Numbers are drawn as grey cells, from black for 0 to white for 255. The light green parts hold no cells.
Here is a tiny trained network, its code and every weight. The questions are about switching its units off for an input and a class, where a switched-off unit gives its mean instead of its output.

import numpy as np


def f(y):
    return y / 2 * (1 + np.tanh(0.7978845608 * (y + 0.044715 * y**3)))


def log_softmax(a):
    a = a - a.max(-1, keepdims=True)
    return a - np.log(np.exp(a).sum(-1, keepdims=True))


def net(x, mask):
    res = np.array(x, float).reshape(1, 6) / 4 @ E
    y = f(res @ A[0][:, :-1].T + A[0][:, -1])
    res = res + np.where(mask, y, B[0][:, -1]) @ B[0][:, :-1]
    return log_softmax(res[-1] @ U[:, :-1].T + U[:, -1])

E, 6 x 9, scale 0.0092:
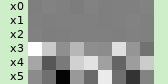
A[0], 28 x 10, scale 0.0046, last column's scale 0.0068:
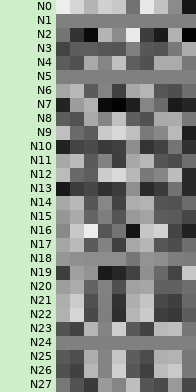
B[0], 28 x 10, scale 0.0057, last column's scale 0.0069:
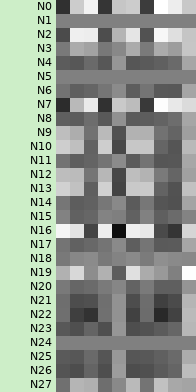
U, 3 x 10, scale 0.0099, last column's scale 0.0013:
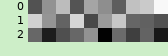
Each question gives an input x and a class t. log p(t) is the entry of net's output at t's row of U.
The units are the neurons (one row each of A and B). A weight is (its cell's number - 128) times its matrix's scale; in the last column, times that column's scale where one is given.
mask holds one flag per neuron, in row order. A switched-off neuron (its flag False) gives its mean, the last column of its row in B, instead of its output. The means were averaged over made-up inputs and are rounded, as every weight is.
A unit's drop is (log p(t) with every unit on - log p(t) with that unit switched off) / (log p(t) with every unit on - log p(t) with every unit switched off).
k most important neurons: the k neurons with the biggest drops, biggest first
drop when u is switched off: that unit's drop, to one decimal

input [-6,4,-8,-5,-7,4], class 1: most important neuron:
N13
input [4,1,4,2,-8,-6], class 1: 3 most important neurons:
N16; N19; N0
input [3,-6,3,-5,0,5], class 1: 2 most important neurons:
N13; N10
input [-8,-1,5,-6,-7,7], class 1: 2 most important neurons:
N13; N10
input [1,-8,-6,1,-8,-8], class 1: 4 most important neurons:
N16; N19; N0; N2
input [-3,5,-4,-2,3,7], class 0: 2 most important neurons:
N2; N16
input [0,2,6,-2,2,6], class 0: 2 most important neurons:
N2; N16
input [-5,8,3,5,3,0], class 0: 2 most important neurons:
N0; N16
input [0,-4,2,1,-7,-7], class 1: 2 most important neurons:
N16; N19
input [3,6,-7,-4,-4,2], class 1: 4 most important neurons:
N13; N10; N0; N2
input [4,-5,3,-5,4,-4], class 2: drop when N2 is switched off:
0.0
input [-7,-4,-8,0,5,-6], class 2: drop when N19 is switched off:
0.1
